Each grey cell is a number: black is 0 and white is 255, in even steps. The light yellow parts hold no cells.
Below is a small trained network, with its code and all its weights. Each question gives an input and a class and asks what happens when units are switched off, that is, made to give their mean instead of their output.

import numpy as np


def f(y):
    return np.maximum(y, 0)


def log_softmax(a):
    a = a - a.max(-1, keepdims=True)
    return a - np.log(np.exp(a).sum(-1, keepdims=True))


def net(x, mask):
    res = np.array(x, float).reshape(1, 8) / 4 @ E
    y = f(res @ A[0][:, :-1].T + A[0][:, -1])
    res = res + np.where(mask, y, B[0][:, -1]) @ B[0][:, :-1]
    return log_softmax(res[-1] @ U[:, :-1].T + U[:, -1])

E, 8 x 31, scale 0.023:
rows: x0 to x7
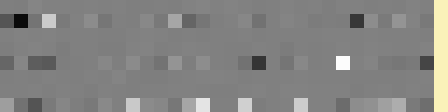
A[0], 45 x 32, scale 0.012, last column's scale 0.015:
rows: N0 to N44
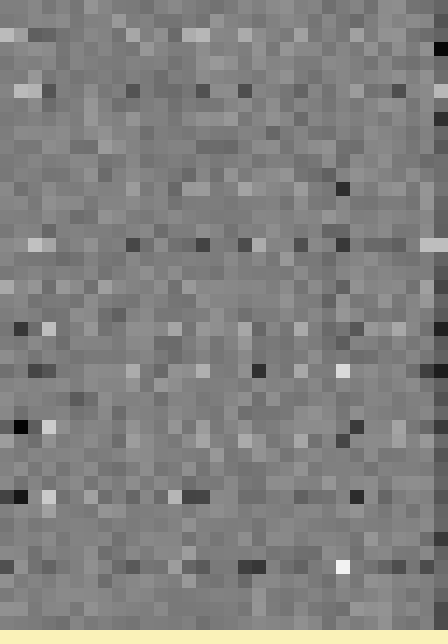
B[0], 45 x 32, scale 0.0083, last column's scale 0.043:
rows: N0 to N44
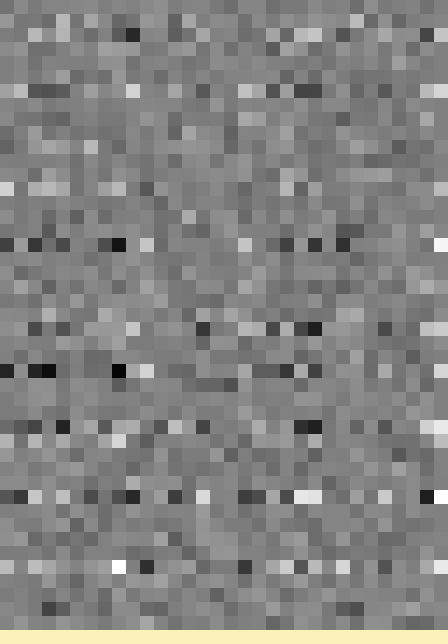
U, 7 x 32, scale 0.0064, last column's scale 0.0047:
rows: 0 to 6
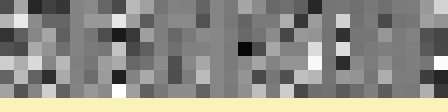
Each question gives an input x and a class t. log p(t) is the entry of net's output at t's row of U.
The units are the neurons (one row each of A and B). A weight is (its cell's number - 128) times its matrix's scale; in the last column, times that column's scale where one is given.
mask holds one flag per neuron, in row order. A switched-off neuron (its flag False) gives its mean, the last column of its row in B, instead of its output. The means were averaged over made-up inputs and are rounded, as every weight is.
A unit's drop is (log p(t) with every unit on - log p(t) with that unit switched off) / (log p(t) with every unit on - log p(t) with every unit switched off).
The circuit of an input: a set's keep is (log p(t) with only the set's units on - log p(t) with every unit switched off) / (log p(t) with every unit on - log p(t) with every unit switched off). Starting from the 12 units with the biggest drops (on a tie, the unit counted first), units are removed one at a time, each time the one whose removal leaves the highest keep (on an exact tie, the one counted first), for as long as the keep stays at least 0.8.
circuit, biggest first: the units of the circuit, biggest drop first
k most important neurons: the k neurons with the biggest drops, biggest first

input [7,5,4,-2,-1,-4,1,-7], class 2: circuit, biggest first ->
(N35)
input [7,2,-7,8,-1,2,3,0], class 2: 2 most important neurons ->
(N40, N6)
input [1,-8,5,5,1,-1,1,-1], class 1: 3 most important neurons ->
(N26, N17, N35)
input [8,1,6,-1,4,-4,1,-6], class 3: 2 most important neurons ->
(N35, N23)
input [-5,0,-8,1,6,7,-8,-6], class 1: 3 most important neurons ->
(N6, N40, N2)
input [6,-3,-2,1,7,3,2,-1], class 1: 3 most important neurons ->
(N40, N35, N17)
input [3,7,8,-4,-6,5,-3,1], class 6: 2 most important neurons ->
(N30, N23)
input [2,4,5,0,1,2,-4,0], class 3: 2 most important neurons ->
(N17, N35)
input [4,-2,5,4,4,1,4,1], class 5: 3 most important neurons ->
(N30, N26, N23)
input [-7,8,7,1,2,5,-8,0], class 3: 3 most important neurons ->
(N35, N17, N6)
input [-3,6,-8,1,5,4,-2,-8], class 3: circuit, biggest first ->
(N35, N40)
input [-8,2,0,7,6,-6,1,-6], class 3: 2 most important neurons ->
(N35, N40)
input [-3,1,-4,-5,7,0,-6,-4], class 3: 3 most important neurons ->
(N40, N23, N30)
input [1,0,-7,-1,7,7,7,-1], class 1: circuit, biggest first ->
(N40)
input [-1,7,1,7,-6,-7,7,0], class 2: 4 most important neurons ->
(N35, N40, N17, N6)
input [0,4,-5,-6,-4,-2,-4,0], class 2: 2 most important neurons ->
(N40, N35)
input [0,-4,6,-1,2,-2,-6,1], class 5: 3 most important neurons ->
(N30, N23, N40)
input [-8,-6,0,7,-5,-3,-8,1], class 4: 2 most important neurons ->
(N30, N26)
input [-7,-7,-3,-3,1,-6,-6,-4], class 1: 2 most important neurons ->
(N26, N40)
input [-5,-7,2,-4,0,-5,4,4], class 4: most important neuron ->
(N17)
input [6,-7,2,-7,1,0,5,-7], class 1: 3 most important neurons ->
(N40, N26, N30)
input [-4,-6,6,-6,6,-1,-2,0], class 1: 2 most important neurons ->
(N40, N35)
